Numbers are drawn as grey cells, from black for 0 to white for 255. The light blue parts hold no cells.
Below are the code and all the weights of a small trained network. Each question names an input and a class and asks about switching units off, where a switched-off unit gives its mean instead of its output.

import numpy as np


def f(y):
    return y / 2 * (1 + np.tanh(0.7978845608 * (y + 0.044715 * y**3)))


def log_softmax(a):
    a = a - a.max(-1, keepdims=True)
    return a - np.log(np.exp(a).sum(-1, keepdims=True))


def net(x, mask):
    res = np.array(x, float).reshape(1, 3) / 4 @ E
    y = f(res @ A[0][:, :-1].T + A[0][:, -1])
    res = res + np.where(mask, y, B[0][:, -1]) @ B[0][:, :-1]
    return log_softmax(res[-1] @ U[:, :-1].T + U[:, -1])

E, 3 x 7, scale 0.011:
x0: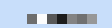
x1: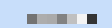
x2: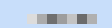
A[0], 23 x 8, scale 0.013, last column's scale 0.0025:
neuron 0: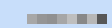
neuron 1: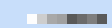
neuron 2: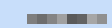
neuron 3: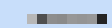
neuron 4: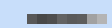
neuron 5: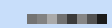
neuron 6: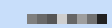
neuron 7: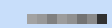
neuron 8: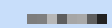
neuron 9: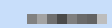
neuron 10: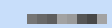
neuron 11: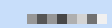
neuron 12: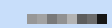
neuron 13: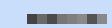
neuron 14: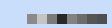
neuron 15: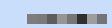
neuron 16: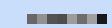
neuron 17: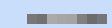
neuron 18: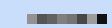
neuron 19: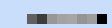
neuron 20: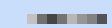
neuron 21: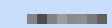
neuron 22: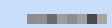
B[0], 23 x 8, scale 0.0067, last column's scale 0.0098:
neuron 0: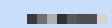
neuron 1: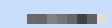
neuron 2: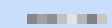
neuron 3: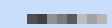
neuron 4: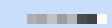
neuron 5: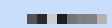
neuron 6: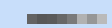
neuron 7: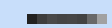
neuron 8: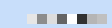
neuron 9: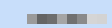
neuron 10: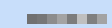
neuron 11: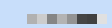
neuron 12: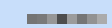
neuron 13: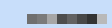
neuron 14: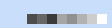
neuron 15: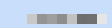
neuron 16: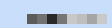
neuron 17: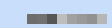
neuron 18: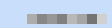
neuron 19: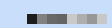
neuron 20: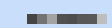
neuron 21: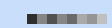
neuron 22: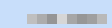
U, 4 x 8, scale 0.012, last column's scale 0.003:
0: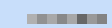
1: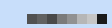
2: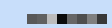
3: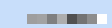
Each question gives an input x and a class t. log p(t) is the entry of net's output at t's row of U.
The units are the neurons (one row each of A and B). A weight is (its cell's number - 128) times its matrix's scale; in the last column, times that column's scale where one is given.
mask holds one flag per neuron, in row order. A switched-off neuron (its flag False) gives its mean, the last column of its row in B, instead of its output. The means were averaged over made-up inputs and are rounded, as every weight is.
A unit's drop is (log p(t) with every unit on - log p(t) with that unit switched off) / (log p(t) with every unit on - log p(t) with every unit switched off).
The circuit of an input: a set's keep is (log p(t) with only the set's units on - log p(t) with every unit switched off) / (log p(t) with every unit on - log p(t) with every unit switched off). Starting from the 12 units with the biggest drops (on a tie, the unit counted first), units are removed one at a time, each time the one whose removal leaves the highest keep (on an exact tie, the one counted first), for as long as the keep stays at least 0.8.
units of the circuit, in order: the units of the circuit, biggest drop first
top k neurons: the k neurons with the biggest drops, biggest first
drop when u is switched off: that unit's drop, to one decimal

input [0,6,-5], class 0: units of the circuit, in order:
[neuron 8]
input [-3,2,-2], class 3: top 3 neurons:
[neuron 14; neuron 16; neuron 11]
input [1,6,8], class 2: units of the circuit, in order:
[neuron 0; neuron 20]
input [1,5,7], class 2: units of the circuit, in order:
[neuron 0; neuron 20]
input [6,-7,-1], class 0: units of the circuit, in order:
[neuron 4; neuron 15]
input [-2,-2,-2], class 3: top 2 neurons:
[neuron 8; neuron 0]
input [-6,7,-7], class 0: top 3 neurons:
[neuron 8; neuron 11; neuron 22]
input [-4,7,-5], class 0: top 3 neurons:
[neuron 8; neuron 11; neuron 22]
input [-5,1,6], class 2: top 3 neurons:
[neuron 0; neuron 14; neuron 20]
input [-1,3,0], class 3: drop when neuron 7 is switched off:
-0.1
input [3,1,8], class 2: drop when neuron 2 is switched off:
0.0
